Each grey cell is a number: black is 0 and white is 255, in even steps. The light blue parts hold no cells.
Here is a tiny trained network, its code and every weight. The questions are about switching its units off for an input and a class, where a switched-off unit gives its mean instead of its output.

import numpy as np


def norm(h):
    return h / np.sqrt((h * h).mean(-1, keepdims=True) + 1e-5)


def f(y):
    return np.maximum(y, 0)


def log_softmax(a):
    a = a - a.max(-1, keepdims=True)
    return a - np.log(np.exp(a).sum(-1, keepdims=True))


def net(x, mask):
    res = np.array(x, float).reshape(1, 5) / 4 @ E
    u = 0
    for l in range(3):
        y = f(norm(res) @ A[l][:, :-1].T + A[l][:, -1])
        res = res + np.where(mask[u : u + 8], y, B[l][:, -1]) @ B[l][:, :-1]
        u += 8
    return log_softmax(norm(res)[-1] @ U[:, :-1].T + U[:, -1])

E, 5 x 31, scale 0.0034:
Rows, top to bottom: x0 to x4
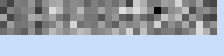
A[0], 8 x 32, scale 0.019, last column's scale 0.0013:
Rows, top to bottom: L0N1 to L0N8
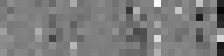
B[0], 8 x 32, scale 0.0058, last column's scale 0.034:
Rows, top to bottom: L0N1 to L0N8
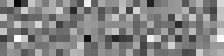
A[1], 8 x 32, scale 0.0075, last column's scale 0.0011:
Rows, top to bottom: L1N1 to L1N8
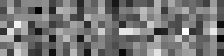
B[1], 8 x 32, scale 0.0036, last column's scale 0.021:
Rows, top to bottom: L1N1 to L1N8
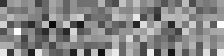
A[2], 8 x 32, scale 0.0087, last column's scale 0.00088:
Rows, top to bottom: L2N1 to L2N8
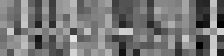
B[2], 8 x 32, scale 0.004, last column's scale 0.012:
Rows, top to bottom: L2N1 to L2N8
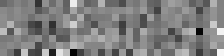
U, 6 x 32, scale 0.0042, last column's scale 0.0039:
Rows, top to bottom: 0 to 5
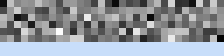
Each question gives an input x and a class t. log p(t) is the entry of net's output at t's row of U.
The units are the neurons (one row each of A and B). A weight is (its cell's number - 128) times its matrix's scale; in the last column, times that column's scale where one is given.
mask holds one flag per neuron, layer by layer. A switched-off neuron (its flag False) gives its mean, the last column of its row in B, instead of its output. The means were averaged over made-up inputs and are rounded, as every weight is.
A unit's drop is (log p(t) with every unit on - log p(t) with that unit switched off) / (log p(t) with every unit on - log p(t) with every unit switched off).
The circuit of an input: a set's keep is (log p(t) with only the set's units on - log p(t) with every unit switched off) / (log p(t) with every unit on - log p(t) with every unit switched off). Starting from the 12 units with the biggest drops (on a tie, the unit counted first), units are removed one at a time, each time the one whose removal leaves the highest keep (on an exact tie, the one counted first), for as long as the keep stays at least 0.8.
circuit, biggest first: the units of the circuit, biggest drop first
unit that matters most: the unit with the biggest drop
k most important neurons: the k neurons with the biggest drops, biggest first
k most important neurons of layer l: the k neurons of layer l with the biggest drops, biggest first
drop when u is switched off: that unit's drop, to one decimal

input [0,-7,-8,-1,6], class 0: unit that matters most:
L0N1
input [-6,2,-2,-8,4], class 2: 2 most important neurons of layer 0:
[L0N6, L0N5]
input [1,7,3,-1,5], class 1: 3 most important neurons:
[L0N6, L0N1, L0N5]
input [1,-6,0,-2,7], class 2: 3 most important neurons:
[L0N6, L0N5, L1N8]
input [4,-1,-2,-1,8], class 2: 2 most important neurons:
[L0N6, L0N2]
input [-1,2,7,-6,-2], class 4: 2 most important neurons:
[L0N2, L0N6]
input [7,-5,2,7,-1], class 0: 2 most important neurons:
[L0N3, L0N5]
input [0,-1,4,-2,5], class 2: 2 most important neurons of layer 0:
[L0N6, L0N2]
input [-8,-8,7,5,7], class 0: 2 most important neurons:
[L0N1, L0N6]
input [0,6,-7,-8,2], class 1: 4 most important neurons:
[L0N6, L0N1, L0N5, L1N5]
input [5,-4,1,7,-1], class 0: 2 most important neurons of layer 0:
[L0N3, L0N5]
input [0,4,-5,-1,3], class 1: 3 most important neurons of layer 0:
[L0N6, L0N1, L0N5]
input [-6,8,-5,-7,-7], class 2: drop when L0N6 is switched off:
0.7
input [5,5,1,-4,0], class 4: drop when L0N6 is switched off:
0.1
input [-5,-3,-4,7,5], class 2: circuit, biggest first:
[L0N1]
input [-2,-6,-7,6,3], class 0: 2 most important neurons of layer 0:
[L0N1, L0N6]
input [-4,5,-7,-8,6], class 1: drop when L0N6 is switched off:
1.0
